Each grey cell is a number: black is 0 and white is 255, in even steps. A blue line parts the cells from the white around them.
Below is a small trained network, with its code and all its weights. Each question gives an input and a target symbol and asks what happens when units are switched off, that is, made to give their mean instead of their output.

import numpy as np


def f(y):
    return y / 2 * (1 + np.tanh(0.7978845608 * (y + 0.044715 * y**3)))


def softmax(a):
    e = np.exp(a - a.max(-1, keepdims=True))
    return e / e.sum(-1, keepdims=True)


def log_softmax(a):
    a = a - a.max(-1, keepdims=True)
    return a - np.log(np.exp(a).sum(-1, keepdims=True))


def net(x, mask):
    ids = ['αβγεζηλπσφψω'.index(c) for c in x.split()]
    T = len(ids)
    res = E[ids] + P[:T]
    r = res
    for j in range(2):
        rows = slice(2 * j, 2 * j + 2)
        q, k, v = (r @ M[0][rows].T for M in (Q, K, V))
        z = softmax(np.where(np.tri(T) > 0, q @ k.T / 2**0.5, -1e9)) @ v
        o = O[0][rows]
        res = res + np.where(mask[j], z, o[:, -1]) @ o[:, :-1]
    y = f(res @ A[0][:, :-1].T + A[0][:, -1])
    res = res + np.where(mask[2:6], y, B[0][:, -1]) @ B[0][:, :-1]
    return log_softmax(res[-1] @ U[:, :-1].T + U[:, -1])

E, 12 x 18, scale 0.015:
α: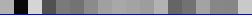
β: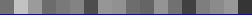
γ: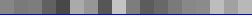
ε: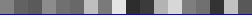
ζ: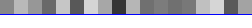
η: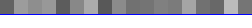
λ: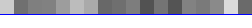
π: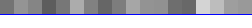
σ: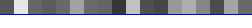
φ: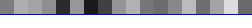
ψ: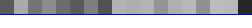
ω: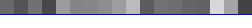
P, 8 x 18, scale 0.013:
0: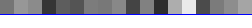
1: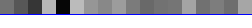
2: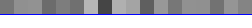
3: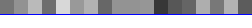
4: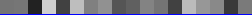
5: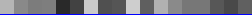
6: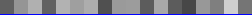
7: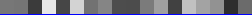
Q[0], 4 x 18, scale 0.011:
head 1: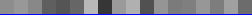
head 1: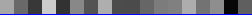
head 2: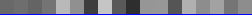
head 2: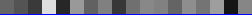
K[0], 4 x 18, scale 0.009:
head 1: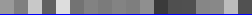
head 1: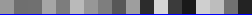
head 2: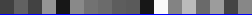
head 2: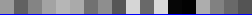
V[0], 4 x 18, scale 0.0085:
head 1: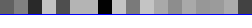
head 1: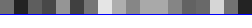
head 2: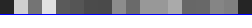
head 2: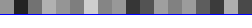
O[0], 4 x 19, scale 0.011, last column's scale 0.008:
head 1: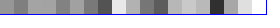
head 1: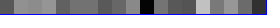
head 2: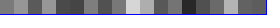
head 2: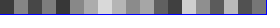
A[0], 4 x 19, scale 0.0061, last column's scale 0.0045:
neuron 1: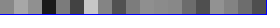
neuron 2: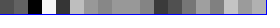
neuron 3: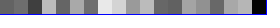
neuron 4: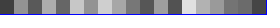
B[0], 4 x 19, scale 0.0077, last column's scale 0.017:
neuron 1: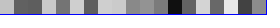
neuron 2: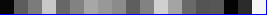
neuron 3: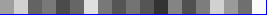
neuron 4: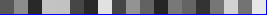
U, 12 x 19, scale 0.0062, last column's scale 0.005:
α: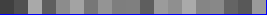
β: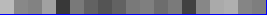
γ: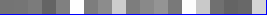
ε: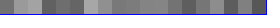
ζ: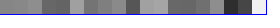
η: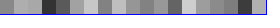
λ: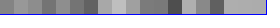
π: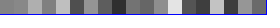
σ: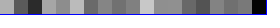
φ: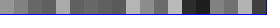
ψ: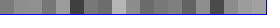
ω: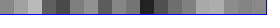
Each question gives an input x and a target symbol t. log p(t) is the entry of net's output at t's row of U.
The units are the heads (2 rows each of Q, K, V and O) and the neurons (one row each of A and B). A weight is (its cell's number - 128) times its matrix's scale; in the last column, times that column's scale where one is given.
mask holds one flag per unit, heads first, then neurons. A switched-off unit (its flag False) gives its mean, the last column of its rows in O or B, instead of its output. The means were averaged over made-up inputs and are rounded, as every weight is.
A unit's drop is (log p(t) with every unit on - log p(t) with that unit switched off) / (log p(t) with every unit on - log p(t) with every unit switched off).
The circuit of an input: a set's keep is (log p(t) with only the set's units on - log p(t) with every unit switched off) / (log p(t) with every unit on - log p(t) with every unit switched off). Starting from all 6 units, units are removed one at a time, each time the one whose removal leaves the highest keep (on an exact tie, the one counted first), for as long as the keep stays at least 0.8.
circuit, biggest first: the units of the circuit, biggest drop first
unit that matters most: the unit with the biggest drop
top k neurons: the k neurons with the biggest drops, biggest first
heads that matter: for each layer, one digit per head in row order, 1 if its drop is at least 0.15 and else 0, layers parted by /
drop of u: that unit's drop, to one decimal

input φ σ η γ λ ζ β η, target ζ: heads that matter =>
11
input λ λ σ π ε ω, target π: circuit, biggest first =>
head 2
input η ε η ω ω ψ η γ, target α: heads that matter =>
10
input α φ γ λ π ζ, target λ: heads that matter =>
01
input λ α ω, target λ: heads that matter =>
01
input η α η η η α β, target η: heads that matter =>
11
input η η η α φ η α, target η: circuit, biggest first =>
neuron 4; head 2
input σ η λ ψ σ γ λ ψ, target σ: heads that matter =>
01
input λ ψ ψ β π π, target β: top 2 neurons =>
neuron 2; neuron 1
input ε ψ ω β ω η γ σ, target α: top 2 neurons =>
neuron 2; neuron 3
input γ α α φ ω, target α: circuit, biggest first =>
head 1; neuron 2; neuron 3
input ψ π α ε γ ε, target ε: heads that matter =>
01
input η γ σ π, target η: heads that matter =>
11
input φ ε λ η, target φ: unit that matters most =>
head 2
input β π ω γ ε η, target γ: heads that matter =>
01
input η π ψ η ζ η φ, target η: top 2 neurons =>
neuron 4; neuron 3
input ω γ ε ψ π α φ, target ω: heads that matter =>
10
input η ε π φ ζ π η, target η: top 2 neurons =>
neuron 4; neuron 3
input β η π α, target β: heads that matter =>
11
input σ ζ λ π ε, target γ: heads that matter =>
01
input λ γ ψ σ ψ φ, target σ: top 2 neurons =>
neuron 1; neuron 3
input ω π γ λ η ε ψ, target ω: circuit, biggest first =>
head 1
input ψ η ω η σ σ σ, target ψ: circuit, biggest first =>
head 2; head 1; neuron 3
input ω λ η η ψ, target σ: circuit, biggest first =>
neuron 4; neuron 2; head 2
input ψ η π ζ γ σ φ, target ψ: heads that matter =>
11
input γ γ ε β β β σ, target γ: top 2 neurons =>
neuron 3; neuron 4
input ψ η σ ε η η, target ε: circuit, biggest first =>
head 2; neuron 2; neuron 3; neuron 4
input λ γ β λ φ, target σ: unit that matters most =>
neuron 4
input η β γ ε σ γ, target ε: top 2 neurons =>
neuron 2; neuron 3
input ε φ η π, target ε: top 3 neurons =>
neuron 2; neuron 3; neuron 4
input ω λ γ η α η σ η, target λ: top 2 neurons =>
neuron 4; neuron 2
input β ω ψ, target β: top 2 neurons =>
neuron 2; neuron 1
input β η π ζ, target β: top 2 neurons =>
neuron 1; neuron 2
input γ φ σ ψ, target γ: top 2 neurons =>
neuron 3; neuron 4
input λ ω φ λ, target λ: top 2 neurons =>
neuron 4; neuron 2
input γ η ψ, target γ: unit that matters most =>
neuron 3
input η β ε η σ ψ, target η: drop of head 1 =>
0.2
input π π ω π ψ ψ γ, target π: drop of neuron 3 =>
0.0
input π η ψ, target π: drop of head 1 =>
0.1
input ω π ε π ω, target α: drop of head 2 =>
0.0
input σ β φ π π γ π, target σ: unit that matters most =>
head 1
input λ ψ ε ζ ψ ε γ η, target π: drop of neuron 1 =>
0.1
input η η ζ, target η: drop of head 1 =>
0.2
